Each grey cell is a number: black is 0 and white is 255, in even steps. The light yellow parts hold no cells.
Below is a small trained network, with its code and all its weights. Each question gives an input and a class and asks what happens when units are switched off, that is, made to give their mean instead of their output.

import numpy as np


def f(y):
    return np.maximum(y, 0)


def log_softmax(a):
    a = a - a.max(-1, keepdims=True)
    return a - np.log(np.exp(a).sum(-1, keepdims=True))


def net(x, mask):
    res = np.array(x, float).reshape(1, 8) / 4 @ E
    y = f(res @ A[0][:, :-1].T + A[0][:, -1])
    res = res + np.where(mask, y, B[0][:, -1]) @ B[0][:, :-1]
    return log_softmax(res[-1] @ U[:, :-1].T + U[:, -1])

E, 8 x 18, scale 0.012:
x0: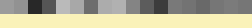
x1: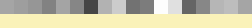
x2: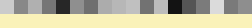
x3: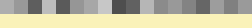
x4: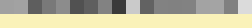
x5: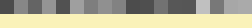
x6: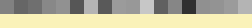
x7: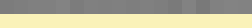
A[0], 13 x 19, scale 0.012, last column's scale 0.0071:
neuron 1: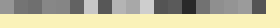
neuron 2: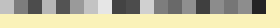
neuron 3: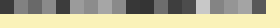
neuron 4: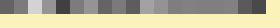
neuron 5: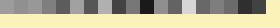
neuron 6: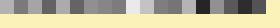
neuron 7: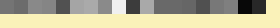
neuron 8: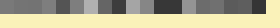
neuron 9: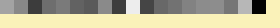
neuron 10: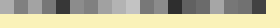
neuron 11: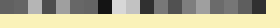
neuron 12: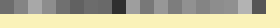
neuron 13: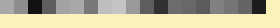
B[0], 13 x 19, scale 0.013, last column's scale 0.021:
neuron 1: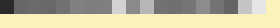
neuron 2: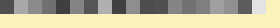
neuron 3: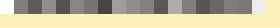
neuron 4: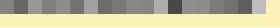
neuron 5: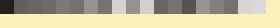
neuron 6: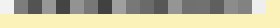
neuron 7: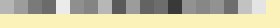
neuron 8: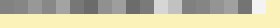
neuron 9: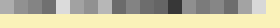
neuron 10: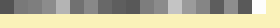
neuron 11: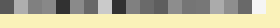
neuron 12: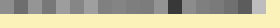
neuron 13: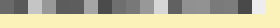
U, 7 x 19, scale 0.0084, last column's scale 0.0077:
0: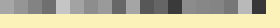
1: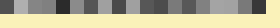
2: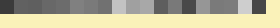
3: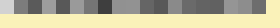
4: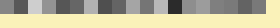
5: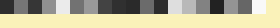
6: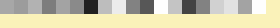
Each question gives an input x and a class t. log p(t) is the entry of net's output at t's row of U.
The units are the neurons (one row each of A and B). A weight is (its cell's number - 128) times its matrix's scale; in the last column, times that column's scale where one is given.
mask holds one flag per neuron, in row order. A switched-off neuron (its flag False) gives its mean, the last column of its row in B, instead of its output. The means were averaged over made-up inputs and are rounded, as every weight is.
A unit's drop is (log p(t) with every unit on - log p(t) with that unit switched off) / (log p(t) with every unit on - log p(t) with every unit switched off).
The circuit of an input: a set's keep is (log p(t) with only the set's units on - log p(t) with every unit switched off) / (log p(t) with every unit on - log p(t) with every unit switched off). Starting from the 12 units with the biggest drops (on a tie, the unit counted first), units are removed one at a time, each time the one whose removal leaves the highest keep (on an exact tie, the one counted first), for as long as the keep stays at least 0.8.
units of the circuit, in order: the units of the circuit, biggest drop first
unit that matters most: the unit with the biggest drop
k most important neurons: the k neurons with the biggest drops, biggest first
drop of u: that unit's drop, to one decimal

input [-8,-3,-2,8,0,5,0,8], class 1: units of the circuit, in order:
[neuron 2]
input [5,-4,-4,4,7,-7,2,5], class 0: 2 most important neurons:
[neuron 9; neuron 3]
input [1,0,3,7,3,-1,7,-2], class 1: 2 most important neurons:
[neuron 2; neuron 5]
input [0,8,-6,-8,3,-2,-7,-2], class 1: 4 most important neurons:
[neuron 8; neuron 11; neuron 10; neuron 1]
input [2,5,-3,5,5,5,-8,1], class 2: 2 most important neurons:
[neuron 5; neuron 8]
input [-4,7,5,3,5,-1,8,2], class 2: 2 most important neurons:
[neuron 1; neuron 8]
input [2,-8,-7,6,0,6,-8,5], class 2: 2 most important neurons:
[neuron 5; neuron 10]
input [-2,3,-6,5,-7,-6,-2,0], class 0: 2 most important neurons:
[neuron 7; neuron 10]
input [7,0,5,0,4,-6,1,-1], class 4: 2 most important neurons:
[neuron 13; neuron 3]
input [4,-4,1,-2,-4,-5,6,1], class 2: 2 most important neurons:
[neuron 1; neuron 3]
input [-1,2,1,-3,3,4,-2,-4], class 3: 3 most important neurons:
[neuron 8; neuron 7; neuron 2]
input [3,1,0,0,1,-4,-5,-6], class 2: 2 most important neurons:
[neuron 5; neuron 3]
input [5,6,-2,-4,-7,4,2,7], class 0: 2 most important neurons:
[neuron 7; neuron 8]
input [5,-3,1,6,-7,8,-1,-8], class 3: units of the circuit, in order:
[neuron 3]
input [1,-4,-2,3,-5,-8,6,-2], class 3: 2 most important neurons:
[neuron 6; neuron 5]
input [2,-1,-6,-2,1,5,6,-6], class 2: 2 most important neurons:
[neuron 10; neuron 6]
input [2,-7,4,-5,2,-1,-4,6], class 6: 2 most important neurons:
[neuron 8; neuron 2]
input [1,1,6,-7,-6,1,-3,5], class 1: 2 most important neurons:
[neuron 11; neuron 9]
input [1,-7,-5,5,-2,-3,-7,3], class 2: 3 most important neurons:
[neuron 5; neuron 10; neuron 11]
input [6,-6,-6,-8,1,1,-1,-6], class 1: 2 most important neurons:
[neuron 11; neuron 10]
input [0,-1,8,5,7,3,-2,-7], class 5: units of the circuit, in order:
[neuron 10]
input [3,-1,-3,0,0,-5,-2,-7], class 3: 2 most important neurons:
[neuron 10; neuron 6]
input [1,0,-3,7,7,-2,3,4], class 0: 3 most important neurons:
[neuron 9; neuron 11; neuron 12]
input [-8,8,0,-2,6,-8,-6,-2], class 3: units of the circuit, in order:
[neuron 6; neuron 8]
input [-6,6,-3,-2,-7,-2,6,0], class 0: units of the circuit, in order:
[neuron 7; neuron 8]
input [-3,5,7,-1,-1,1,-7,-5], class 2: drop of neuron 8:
0.1
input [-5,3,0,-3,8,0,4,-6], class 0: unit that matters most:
neuron 13
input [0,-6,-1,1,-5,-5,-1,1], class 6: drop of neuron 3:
0.3
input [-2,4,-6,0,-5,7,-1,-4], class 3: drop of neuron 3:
0.4
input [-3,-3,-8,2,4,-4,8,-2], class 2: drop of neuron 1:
0.6
